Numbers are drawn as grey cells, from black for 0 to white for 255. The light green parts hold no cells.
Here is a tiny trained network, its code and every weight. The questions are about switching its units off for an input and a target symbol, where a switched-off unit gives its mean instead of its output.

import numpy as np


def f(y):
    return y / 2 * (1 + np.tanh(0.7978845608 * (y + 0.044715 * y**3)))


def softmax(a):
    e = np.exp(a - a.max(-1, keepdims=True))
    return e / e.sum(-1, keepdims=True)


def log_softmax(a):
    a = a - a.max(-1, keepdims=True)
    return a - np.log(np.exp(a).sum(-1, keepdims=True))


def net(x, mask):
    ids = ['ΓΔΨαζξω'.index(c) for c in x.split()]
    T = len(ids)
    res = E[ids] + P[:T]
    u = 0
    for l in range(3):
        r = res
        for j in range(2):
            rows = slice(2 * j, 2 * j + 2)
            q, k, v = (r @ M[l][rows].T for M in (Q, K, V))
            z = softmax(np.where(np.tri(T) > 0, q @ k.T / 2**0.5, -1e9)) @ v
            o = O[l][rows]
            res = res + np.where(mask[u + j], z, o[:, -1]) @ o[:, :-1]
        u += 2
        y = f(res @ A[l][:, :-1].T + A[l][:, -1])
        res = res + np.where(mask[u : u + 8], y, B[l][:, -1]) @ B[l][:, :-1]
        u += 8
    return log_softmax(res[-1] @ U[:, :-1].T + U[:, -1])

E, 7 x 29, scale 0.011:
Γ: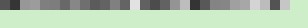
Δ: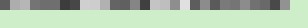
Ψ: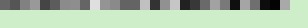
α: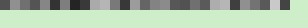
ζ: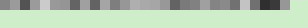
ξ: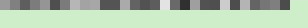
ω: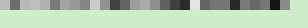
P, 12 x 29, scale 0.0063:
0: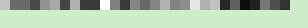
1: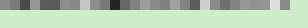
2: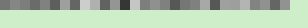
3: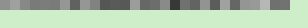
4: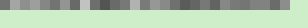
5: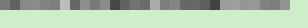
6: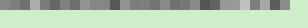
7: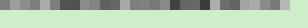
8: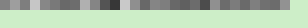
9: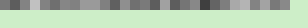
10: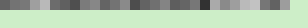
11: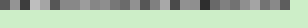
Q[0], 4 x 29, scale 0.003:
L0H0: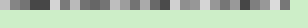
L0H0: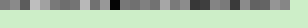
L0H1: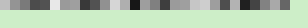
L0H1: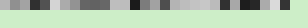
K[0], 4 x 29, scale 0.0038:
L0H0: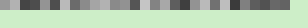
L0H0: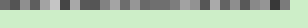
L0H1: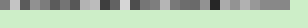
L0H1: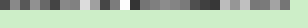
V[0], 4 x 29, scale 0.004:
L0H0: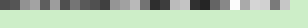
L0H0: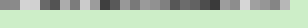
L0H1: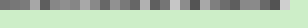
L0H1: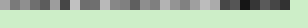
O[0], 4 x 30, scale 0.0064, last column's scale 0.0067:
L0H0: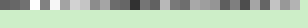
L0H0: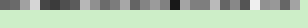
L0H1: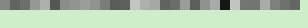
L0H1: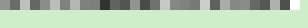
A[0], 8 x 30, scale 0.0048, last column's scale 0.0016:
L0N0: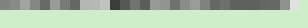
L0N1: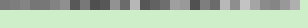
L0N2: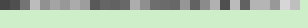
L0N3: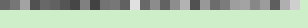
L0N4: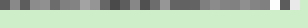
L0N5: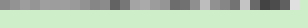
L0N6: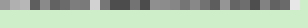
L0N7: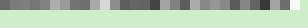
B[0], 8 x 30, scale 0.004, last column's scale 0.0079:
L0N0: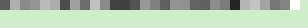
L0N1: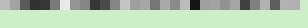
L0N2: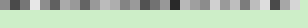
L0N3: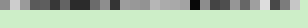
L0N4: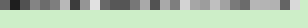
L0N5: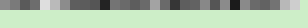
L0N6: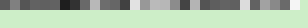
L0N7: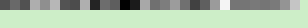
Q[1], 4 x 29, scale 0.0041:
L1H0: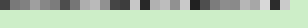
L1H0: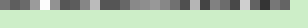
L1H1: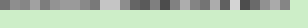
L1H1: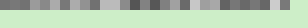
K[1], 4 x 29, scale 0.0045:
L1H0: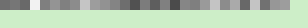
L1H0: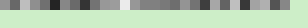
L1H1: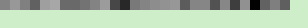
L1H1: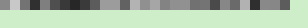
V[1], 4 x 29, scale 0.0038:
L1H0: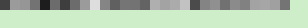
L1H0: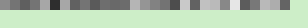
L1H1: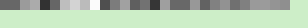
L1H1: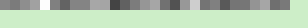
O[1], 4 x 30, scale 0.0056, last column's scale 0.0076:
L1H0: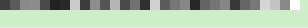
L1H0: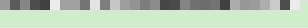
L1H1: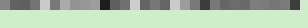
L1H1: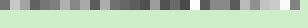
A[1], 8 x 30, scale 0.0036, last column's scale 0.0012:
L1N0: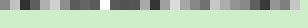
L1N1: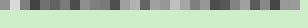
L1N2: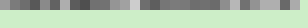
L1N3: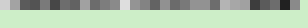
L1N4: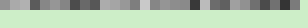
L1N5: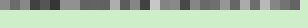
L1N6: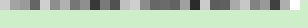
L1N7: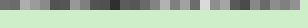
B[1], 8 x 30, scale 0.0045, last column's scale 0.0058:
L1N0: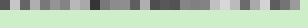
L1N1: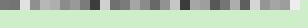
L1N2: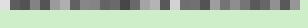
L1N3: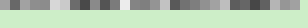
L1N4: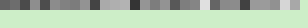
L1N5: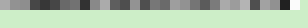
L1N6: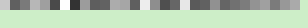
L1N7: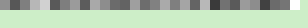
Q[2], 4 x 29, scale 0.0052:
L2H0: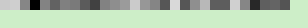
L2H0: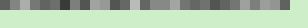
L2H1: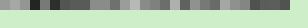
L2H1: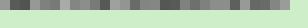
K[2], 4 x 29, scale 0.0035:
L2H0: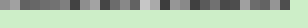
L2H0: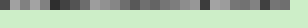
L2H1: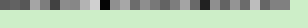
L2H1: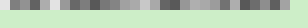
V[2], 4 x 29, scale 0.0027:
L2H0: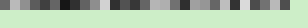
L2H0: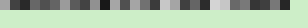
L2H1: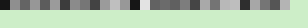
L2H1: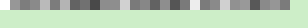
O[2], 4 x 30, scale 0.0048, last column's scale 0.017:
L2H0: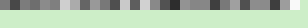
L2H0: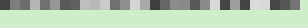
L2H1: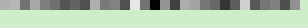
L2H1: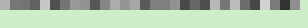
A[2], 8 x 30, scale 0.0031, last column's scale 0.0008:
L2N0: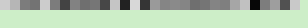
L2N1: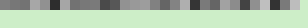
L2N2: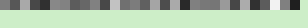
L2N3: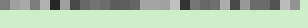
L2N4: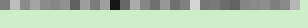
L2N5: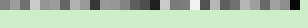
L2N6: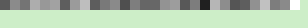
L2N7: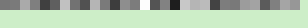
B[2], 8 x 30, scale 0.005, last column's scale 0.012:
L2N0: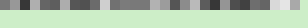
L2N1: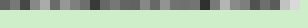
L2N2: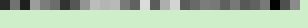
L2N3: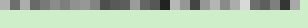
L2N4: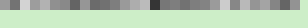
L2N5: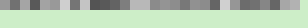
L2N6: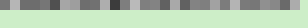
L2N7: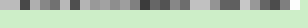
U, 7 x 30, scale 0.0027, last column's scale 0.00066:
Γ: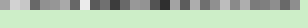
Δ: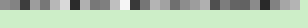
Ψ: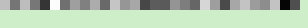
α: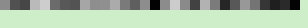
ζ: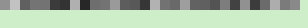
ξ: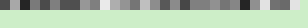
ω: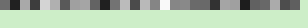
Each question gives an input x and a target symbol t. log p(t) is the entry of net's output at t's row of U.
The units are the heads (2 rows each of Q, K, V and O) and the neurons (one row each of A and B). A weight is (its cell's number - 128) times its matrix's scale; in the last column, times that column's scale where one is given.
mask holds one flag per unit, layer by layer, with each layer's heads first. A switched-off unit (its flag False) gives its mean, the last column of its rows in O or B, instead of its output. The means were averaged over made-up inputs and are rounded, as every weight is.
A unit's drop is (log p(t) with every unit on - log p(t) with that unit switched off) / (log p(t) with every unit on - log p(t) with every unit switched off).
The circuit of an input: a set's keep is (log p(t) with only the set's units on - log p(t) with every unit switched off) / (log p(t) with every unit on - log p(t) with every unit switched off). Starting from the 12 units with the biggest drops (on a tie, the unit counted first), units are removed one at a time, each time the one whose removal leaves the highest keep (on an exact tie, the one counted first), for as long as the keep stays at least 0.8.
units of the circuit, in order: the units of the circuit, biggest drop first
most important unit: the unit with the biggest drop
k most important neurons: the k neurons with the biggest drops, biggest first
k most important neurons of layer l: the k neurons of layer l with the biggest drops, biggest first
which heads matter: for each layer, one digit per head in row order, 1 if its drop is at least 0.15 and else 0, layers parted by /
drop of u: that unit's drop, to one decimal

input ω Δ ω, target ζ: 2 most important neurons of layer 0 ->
(L0N3, L0N5)
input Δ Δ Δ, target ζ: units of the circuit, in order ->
(L1H0, L0N3, L0H0)
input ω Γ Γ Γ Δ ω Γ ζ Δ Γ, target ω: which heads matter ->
11 / 10 / 11
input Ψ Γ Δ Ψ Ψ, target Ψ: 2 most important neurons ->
(L0N2, L0N6)
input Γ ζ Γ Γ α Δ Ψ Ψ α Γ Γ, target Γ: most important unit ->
L2N5
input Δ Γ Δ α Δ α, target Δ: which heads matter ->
10 / 11 / 11
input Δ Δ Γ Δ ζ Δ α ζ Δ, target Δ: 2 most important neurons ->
(L0N6, L2N7)
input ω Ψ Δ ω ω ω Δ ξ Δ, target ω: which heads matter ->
11 / 01 / 01
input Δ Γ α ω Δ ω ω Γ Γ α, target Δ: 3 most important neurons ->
(L0N6, L0N3, L1N5)
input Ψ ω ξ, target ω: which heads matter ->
10 / 00 / 01
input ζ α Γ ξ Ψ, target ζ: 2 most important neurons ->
(L2N0, L1N4)
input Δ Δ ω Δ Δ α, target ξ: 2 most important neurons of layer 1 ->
(L1N5, L1N1)
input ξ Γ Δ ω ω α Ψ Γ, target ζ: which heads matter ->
10 / 11 / 10
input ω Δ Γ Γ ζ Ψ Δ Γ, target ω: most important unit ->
L2H1
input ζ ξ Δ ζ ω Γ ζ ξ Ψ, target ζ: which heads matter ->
10 / 11 / 11
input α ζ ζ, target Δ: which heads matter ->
10 / 11 / 00
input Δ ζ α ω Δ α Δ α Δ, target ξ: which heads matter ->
10 / 00 / 10
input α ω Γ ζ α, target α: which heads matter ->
11 / 01 / 11
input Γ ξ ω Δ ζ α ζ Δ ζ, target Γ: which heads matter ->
10 / 11 / 10
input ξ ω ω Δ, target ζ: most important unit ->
L0H0
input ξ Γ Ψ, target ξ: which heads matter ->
11 / 10 / 11
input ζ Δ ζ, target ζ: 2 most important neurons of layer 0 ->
(L0N5, L0N1)
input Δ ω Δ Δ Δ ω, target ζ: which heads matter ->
10 / 10 / 00
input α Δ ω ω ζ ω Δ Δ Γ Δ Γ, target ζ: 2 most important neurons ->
(L0N1, L0N0)
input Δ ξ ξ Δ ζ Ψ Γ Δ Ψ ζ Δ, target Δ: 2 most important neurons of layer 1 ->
(L1N1, L1N5)
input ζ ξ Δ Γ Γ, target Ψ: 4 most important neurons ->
(L0N2, L0N6, L2N1, L0N0)
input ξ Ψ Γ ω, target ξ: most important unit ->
L1H0
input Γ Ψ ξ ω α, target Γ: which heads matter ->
10 / 10 / 00
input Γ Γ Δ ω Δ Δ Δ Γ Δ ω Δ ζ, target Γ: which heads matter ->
10 / 01 / 10
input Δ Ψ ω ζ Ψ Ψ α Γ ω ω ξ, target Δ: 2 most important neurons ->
(L1N1, L0N6)
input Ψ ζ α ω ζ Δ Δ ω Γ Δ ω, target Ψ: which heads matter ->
11 / 10 / 00
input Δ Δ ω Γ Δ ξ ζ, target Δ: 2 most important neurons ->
(L1N1, L0N6)
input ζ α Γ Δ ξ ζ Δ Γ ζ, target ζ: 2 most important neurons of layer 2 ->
(L2N0, L2N7)
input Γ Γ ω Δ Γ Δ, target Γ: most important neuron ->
(L0N3)
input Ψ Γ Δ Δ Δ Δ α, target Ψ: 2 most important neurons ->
(L0N6, L0N2)
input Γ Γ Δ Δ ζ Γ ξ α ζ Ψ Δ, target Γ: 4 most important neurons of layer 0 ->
(L0N3, L0N0, L0N6, L0N1)
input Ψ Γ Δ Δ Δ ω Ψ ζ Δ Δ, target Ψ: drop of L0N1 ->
0.1
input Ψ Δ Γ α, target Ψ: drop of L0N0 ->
0.0
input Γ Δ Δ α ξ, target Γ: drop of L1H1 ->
0.2
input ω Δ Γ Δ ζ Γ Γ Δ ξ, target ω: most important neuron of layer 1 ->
(L1N5)
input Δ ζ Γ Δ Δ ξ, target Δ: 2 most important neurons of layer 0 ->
(L0N6, L0N3)
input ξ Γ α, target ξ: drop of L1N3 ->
0.1
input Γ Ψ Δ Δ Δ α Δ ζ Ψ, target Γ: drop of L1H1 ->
0.2
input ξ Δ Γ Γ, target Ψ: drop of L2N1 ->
0.2
